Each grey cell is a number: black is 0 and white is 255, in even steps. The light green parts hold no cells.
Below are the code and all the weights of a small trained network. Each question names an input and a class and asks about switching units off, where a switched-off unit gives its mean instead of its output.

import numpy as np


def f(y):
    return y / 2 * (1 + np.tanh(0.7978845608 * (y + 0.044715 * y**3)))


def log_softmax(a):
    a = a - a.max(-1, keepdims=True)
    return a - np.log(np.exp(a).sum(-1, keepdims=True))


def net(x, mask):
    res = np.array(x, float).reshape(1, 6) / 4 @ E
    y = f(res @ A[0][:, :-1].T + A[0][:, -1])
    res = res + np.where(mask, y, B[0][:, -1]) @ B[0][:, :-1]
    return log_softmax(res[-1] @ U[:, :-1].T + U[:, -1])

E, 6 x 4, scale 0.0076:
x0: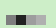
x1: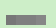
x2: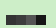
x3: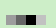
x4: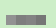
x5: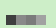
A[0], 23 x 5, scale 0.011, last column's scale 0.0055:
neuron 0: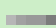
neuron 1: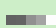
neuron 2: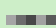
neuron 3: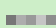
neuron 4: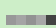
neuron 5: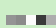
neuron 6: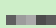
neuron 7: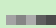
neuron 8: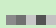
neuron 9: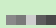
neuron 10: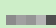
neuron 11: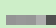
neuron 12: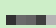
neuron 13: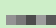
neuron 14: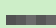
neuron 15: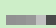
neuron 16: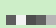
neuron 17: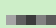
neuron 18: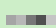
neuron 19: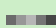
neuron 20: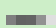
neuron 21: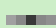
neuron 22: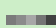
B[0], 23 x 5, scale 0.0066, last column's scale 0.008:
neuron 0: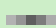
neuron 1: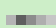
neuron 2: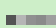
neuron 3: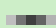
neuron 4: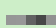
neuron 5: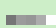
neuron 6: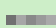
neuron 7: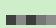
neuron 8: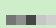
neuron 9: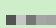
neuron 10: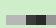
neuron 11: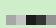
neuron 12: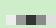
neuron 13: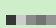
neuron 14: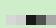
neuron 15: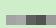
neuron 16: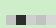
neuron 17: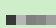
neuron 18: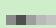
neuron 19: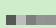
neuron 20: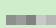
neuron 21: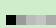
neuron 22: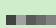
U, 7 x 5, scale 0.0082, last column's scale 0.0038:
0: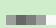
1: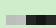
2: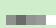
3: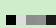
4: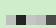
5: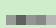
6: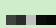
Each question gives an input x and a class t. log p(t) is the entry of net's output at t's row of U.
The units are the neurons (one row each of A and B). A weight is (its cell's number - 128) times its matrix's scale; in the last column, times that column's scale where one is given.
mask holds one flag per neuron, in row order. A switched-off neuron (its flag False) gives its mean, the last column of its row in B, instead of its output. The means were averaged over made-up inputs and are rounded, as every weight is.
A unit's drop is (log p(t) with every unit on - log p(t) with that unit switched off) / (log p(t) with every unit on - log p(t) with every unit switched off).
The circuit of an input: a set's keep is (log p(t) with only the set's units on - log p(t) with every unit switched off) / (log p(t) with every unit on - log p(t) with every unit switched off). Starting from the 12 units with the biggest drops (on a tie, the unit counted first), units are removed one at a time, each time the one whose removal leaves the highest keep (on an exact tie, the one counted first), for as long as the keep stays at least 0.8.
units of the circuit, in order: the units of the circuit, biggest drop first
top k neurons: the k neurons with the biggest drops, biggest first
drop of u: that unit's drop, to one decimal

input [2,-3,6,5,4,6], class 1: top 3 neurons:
neuron 14; neuron 12; neuron 16
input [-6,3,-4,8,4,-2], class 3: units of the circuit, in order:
neuron 21; neuron 13
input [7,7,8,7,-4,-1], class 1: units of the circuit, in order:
neuron 14
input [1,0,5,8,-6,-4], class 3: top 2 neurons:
neuron 21; neuron 17
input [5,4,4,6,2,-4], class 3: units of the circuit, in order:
neuron 17; neuron 16; neuron 21
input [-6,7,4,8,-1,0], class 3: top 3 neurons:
neuron 21; neuron 17; neuron 13
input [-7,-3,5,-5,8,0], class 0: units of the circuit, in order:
neuron 16; neuron 18; neuron 8
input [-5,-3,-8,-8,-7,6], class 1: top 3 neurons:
neuron 3; neuron 10; neuron 11
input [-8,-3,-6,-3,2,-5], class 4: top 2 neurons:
neuron 16; neuron 18
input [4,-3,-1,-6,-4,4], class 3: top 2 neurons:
neuron 16; neuron 9
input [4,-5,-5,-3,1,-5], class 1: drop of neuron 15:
0.1
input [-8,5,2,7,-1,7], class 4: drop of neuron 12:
0.0
